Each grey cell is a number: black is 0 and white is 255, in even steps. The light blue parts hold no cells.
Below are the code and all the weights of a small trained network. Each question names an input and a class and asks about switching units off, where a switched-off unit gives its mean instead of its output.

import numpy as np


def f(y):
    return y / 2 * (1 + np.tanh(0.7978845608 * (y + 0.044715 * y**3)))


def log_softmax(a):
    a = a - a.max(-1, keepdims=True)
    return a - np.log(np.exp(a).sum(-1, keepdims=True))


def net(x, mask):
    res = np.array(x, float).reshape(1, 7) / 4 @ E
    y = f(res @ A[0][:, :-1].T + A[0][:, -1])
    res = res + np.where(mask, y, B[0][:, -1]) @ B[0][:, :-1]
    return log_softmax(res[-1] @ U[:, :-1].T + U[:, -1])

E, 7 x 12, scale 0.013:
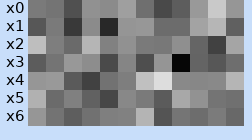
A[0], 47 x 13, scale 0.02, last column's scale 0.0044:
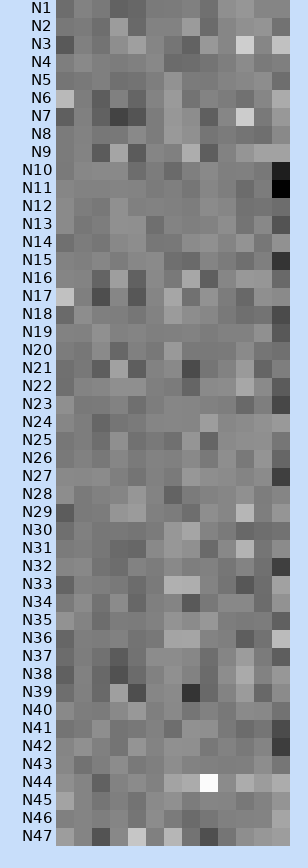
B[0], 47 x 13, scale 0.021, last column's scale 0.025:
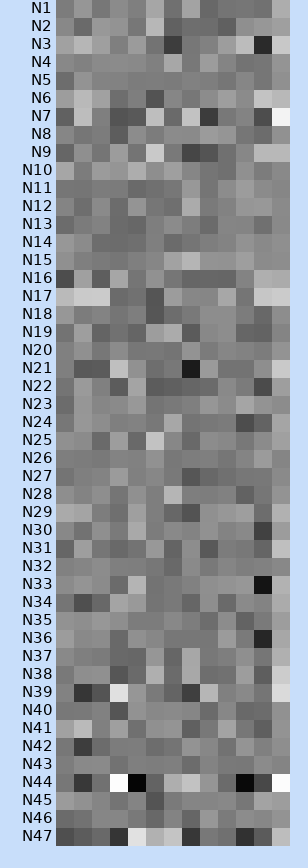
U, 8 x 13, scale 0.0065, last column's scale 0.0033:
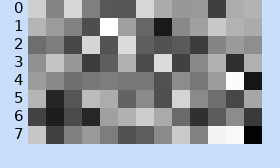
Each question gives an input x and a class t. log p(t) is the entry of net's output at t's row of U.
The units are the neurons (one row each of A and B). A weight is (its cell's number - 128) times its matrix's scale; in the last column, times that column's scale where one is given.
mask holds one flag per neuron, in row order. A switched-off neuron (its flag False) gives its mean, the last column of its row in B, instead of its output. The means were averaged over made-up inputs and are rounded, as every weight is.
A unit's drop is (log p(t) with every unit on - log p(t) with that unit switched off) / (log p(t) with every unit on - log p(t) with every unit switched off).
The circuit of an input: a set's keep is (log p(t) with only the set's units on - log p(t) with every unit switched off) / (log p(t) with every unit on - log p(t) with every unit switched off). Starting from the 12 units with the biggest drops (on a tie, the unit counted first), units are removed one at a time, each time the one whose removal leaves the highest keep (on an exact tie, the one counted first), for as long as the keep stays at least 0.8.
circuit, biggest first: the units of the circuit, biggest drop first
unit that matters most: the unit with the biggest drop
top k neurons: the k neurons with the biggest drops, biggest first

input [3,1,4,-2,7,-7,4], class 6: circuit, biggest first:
(N47)
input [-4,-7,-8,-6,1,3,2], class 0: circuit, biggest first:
(N39 N44)
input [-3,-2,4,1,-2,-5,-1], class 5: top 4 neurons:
(N7 N38 N17 N31)
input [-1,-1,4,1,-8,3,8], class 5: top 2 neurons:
(N39 N21)
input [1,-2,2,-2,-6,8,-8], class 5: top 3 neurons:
(N7 N17 N6)
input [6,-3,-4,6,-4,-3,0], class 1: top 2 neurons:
(N44 N29)
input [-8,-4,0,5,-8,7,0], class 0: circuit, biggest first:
(N7 N39)
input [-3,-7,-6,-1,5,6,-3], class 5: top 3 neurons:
(N17 N7 N6)
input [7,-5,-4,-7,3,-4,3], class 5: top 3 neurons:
(N44 N47 N3)
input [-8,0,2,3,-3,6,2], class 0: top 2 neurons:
(N7 N3)
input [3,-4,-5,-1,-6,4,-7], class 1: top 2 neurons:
(N44 N7)
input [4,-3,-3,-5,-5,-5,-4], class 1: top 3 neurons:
(N7 N29 N38)
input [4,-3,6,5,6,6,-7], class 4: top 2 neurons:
(N44 N7)
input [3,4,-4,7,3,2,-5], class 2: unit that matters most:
N9
